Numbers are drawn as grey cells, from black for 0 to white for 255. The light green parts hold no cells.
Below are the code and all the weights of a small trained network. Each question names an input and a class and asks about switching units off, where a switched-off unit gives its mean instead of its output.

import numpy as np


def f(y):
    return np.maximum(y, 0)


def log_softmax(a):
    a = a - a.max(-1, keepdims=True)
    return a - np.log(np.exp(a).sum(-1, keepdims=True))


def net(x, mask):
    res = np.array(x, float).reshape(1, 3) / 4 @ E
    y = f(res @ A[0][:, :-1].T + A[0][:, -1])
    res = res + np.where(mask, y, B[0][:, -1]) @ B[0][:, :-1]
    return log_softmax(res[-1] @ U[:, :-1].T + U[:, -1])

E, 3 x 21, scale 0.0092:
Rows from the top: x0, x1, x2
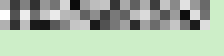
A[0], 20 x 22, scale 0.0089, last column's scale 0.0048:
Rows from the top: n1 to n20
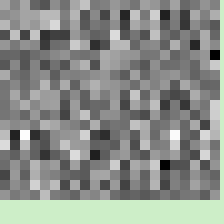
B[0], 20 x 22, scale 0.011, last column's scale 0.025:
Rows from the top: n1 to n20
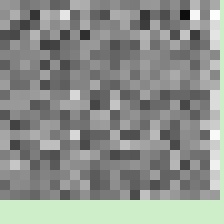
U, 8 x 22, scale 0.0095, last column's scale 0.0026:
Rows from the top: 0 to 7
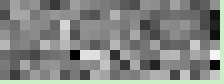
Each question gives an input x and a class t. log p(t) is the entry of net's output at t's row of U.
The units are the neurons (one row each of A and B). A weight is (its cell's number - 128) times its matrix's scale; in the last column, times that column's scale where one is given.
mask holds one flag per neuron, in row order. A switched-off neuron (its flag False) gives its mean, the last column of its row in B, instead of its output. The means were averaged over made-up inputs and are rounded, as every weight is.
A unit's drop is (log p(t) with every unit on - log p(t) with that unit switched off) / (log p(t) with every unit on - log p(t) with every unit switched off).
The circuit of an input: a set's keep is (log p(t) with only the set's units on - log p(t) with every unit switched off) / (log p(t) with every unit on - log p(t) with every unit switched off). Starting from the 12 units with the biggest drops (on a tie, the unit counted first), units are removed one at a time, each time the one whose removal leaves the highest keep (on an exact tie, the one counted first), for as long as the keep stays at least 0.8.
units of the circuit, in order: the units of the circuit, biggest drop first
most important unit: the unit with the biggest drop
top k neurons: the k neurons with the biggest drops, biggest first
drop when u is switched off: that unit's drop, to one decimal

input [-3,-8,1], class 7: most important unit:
n4
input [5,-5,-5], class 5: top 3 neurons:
(n14 n4 n10)
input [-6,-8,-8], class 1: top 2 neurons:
(n16 n5)
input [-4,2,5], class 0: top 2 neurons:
(n5 n16)
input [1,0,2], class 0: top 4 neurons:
(n2 n4 n3 n13)
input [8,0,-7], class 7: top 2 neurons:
(n2 n17)
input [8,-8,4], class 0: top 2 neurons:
(n4 n2)
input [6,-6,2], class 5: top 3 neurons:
(n4 n14 n10)
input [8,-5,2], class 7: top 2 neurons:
(n2 n17)
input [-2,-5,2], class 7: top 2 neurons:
(n4 n17)
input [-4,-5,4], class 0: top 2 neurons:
(n16 n5)
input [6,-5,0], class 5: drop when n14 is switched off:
0.2
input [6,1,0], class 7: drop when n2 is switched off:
0.6
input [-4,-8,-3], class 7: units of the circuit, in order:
(n4)
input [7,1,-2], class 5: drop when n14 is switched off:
0.3
